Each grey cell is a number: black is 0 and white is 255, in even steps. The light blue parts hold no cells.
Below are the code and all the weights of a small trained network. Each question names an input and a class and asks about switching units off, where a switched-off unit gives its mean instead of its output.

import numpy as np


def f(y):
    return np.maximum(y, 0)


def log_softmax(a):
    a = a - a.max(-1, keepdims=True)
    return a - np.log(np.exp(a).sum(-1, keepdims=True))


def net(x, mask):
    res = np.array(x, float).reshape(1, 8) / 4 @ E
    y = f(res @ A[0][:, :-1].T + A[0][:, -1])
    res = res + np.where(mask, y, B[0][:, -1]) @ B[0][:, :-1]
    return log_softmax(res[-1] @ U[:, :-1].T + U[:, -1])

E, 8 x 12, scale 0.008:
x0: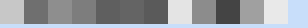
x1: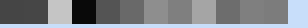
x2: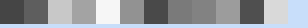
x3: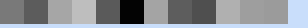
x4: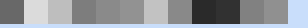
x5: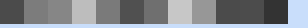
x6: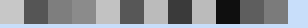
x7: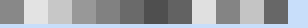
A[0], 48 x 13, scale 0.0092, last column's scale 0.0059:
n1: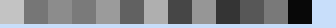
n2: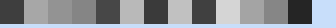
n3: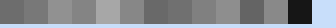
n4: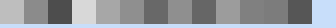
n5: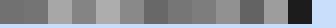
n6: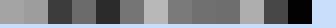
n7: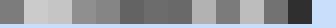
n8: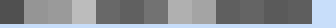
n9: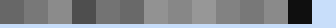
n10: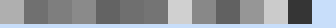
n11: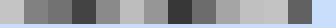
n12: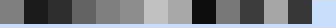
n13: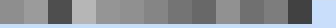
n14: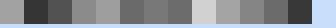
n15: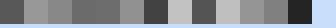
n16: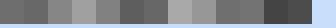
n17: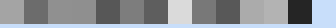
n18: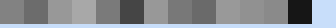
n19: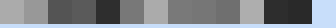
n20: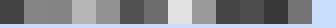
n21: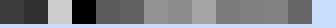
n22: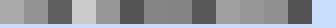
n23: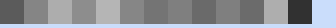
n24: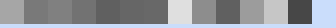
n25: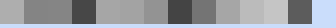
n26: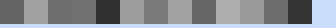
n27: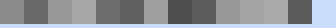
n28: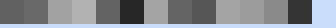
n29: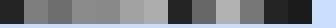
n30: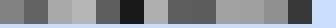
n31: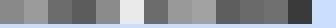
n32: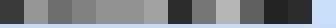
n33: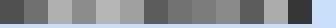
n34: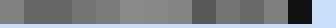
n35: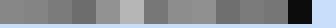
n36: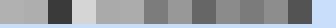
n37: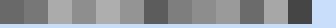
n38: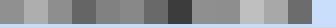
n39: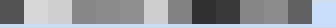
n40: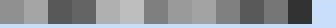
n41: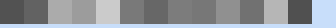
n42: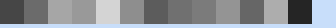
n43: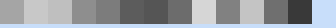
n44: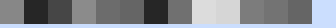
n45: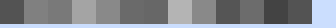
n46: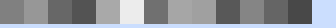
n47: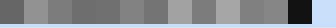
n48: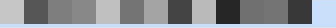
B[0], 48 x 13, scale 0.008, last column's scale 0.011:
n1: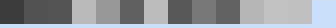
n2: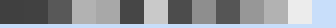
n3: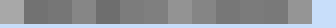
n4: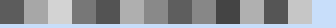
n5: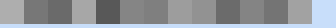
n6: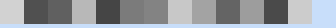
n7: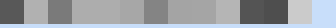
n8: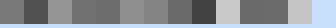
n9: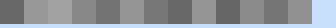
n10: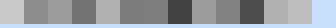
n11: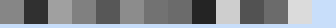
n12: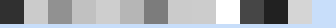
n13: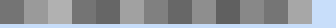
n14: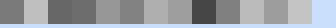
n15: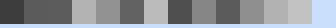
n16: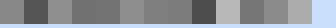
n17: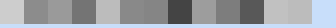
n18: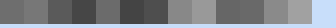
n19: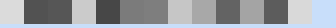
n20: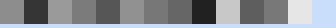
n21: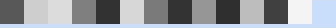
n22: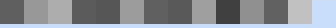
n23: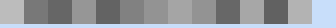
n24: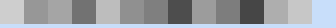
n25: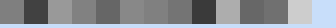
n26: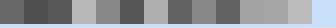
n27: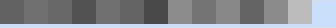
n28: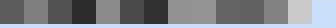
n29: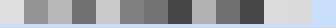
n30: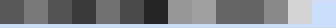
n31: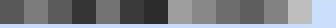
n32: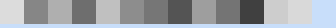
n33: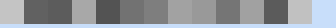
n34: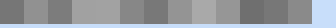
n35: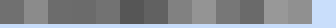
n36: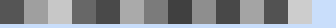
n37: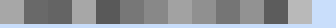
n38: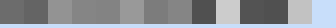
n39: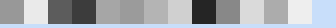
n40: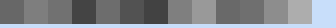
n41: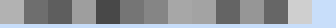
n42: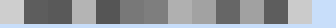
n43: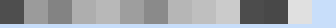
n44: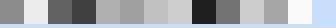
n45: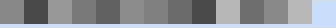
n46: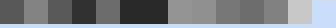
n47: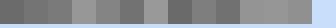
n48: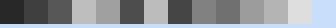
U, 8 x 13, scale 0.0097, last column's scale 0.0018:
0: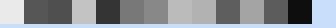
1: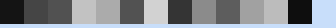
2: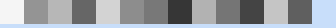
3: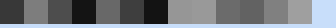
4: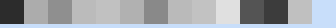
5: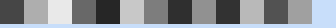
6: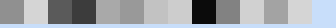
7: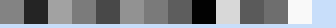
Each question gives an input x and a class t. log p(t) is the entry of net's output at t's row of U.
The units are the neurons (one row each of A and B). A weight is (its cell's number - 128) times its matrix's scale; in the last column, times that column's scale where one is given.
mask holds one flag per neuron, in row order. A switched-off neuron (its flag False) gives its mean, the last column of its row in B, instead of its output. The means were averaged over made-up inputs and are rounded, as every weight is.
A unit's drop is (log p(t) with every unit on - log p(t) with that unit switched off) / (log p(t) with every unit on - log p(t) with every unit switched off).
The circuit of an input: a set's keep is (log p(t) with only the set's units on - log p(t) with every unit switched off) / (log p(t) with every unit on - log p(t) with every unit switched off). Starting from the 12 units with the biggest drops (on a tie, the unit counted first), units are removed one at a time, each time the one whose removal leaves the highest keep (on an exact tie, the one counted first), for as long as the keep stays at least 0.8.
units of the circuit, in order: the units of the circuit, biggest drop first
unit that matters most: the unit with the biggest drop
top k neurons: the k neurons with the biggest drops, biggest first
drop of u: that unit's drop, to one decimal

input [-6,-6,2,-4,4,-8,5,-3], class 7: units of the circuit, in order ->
n11
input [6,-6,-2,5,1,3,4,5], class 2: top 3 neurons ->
n21, n10, n17
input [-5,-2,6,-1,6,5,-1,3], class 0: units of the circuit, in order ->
n42, n33
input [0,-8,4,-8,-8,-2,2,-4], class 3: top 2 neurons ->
n46, n31
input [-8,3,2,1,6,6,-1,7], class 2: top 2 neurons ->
n29, n32
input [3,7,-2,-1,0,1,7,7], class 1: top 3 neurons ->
n48, n1, n12
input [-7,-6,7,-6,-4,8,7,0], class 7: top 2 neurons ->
n20, n45
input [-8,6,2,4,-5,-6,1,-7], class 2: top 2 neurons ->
n29, n32
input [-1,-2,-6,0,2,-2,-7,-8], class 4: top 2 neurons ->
n12, n48
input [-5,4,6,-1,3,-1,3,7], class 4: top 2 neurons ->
n7, n43
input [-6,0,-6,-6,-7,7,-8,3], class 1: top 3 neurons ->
n2, n26, n15
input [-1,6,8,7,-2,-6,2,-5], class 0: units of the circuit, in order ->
n42, n41
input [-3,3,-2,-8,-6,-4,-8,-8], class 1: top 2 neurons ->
n2, n15
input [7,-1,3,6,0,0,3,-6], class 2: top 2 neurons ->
n10, n24
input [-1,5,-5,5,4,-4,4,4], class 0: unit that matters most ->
n19
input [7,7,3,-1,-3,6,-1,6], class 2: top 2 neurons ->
n24, n17
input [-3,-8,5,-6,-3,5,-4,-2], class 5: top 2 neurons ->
n36, n4
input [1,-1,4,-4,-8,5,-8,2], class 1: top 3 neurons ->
n2, n15, n39
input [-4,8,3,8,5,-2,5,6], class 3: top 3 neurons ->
n30, n28, n27
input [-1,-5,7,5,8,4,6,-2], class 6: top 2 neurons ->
n39, n19
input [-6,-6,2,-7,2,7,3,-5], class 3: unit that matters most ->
n46
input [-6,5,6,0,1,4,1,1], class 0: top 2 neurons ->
n42, n33
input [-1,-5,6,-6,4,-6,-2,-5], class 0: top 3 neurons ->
n42, n33, n23
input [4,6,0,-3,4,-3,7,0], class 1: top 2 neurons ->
n48, n1
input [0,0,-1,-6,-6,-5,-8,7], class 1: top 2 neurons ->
n2, n15
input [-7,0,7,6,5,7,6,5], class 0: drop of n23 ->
0.2
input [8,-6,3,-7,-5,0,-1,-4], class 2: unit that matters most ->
n24
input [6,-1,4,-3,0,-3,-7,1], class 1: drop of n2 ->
0.7
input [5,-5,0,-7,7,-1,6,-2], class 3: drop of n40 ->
0.3
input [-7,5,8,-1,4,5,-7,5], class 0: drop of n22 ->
0.0
